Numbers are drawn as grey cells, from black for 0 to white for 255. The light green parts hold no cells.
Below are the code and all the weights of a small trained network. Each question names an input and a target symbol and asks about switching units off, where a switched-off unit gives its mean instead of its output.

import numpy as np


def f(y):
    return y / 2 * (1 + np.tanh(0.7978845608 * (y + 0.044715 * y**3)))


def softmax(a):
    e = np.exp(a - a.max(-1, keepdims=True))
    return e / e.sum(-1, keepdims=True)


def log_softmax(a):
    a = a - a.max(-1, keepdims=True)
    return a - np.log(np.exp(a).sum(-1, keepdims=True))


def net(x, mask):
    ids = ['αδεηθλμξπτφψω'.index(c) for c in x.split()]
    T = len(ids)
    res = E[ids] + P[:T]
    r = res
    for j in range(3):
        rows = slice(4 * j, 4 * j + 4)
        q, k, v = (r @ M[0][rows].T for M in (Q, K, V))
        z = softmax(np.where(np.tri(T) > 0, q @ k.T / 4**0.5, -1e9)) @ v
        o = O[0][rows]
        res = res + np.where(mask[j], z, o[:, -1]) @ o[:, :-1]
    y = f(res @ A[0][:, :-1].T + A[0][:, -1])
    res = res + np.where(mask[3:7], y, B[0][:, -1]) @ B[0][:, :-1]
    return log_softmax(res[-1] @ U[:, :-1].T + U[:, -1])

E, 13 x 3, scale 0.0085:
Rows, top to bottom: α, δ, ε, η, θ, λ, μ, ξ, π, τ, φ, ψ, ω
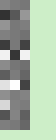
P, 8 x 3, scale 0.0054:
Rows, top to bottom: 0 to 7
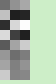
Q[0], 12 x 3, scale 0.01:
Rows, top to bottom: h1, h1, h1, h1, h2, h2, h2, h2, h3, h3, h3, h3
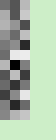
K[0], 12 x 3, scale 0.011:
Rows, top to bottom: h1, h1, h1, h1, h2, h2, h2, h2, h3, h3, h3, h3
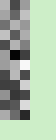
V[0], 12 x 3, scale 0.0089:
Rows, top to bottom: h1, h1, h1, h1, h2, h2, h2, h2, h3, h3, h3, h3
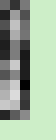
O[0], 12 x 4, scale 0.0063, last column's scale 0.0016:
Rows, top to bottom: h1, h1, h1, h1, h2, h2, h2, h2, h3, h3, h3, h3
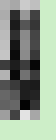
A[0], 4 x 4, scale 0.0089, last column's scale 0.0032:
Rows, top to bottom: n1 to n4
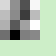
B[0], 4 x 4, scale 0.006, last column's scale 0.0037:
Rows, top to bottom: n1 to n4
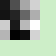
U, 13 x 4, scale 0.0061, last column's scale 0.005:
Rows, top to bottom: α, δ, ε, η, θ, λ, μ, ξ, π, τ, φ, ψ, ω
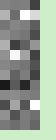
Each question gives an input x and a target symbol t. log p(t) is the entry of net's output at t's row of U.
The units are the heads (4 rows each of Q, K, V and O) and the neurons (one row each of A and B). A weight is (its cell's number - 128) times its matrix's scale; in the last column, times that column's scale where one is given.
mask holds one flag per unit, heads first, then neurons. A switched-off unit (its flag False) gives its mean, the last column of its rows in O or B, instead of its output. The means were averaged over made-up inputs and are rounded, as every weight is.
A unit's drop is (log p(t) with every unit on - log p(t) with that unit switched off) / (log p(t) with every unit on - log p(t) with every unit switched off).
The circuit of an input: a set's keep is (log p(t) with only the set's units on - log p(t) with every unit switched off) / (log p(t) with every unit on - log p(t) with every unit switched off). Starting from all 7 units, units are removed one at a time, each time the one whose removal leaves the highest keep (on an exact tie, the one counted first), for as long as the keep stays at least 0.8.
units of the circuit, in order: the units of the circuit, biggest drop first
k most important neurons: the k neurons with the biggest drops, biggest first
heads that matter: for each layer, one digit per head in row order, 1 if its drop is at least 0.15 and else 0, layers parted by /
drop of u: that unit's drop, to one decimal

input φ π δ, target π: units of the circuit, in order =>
(h3)
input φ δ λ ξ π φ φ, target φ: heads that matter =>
011
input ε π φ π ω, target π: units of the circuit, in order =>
(h3, h2)
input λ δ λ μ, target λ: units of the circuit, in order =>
(h2, h3)
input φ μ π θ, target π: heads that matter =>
001
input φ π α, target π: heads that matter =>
001
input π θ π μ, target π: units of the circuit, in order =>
(h3, n2)
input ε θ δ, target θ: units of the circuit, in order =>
(h2, n4, h1)
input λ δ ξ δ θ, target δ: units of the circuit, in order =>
(h3, h2, h1)
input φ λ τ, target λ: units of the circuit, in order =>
(h2, h1)
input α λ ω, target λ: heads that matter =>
010
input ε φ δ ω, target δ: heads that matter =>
001
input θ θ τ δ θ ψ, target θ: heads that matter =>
110
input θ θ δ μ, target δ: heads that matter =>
001
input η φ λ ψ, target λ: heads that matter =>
011
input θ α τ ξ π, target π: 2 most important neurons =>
(n2, n1)
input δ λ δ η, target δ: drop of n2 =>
0.0
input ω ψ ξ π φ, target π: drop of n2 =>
0.1
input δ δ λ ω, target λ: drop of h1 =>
0.0
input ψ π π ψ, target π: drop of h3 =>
0.5
